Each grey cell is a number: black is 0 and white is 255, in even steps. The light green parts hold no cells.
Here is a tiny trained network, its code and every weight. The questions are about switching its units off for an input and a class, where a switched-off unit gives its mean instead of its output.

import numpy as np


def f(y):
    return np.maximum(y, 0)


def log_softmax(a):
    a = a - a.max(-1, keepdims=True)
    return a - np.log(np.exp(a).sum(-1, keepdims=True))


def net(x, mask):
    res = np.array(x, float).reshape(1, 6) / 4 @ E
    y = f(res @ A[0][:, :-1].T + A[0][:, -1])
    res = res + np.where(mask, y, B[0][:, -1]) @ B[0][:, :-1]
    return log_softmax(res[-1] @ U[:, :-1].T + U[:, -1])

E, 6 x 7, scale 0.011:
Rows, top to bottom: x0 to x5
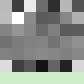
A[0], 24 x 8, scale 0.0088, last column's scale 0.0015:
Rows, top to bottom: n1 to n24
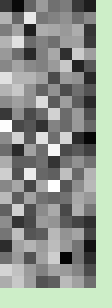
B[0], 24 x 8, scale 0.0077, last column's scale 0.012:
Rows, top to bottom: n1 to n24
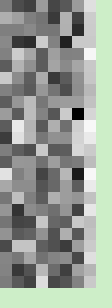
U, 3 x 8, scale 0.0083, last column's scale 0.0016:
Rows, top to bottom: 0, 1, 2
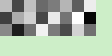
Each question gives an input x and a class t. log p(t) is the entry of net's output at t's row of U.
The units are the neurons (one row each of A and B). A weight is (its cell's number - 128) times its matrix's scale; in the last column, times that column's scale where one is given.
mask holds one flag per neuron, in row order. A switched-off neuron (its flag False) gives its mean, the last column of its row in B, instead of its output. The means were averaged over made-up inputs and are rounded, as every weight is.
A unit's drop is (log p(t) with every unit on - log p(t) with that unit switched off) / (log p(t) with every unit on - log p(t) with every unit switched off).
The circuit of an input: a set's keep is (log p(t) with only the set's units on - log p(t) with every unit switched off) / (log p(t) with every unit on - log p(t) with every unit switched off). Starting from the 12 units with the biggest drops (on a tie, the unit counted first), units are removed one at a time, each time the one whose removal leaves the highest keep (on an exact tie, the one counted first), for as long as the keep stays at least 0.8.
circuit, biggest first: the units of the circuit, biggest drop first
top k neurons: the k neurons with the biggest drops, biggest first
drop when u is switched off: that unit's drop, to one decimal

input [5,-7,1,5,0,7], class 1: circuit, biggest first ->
(n11)
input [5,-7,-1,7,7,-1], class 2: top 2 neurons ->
(n1; n13)
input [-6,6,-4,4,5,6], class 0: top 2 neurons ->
(n18; n20)
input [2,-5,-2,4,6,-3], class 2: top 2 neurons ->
(n1; n11)
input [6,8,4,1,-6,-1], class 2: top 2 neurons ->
(n24; n4)
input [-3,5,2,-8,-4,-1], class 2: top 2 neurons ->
(n4; n15)
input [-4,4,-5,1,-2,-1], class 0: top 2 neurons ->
(n13; n3)
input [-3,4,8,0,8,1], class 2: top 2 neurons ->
(n15; n4)
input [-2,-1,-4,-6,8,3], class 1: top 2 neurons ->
(n15; n2)
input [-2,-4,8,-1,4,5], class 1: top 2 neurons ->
(n11; n5)
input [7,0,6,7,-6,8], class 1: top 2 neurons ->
(n11; n17)
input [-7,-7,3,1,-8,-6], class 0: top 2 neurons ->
(n10; n16)
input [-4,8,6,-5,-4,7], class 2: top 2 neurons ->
(n4; n24)
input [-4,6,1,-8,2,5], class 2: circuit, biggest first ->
(n4)
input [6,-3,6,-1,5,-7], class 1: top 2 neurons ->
(n12; n6)
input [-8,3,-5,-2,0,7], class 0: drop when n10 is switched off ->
0.3
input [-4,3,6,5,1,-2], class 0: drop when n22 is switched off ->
0.0
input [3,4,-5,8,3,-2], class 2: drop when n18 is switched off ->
0.1
